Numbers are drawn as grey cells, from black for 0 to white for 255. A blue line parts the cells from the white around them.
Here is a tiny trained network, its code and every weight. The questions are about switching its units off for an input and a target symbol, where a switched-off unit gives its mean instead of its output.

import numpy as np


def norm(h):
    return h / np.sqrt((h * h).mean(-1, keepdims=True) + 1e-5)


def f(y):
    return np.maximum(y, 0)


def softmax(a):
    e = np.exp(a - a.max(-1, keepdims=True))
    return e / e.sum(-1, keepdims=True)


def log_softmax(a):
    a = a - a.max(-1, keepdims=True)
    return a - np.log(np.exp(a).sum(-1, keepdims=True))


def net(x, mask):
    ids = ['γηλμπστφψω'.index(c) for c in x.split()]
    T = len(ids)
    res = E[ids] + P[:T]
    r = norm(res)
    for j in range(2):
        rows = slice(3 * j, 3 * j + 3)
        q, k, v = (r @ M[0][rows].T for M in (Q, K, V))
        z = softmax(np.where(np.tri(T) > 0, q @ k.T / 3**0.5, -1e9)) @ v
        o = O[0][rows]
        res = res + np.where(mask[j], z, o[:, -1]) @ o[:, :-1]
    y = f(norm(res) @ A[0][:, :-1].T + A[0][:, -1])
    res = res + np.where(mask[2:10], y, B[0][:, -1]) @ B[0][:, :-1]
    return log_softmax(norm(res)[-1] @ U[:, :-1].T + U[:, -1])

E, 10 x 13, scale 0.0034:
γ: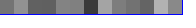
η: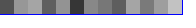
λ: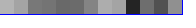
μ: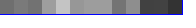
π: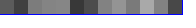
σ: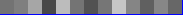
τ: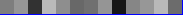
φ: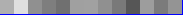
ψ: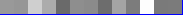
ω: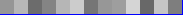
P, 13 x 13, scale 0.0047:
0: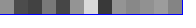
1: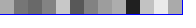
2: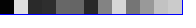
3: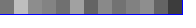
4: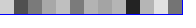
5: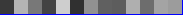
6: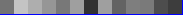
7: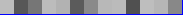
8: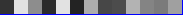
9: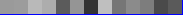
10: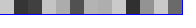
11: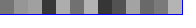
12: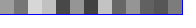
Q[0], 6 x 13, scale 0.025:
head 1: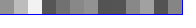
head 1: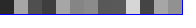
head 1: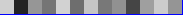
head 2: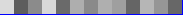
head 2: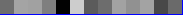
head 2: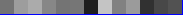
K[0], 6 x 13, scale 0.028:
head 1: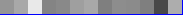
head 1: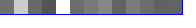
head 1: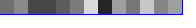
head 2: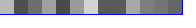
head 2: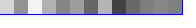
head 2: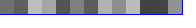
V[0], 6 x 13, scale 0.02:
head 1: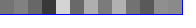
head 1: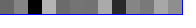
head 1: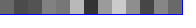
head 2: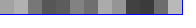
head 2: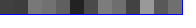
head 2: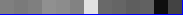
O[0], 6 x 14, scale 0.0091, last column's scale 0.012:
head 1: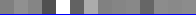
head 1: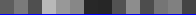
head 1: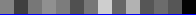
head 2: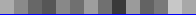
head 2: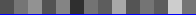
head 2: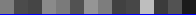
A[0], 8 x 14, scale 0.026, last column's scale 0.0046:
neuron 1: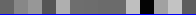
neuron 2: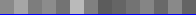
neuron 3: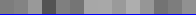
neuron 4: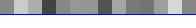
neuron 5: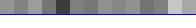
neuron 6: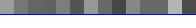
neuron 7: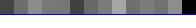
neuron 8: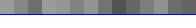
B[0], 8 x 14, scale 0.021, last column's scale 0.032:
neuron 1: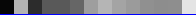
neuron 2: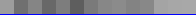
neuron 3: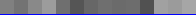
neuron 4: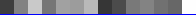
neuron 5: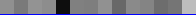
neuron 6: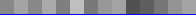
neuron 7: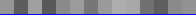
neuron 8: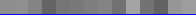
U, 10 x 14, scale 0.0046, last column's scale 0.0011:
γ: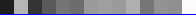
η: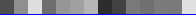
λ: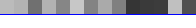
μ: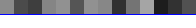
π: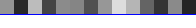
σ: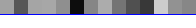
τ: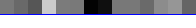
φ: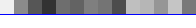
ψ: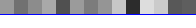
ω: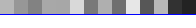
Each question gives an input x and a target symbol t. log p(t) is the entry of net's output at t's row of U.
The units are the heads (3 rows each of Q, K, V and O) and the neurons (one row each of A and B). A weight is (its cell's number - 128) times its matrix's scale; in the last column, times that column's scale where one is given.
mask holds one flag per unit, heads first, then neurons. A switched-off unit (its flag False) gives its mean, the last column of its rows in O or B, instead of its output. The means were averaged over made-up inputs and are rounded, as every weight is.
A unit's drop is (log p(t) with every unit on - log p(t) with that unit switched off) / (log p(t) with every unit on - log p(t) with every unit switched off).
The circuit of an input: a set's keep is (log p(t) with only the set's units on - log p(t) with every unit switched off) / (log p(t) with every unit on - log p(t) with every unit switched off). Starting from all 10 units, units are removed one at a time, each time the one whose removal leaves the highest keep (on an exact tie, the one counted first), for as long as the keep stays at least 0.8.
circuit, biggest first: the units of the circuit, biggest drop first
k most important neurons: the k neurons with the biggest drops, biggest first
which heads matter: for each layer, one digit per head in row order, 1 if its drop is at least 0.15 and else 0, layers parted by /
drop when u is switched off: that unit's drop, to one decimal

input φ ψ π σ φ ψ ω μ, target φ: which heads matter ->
01
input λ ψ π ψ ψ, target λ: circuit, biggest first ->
head 2; neuron 6; neuron 4; neuron 1
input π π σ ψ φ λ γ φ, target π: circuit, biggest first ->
head 2; neuron 7; neuron 1
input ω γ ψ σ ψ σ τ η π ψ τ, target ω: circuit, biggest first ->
head 2; neuron 1; neuron 4
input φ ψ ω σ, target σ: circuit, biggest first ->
head 1; neuron 3; neuron 1
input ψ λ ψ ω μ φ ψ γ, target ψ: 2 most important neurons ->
neuron 4; neuron 1
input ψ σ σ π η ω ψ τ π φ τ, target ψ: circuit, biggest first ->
head 2; neuron 4; neuron 1
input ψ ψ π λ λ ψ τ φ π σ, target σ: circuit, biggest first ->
head 1; neuron 3
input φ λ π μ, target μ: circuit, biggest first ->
head 2; neuron 1; neuron 4
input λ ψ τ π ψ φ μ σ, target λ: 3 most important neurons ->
neuron 6; neuron 4; neuron 1
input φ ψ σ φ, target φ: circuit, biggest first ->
head 2; neuron 4; neuron 1; neuron 2
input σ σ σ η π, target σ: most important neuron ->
neuron 4
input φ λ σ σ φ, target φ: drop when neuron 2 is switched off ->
0.1
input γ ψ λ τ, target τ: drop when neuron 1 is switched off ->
0.2
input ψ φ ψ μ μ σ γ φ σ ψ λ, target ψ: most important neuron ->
neuron 4
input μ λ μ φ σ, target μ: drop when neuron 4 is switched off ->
0.2
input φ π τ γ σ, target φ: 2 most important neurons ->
neuron 4; neuron 1
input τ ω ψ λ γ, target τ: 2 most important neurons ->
neuron 1; neuron 4
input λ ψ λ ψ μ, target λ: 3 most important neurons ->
neuron 6; neuron 4; neuron 1
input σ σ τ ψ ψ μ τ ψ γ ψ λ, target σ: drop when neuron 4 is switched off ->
0.3
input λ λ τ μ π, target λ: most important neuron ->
neuron 6
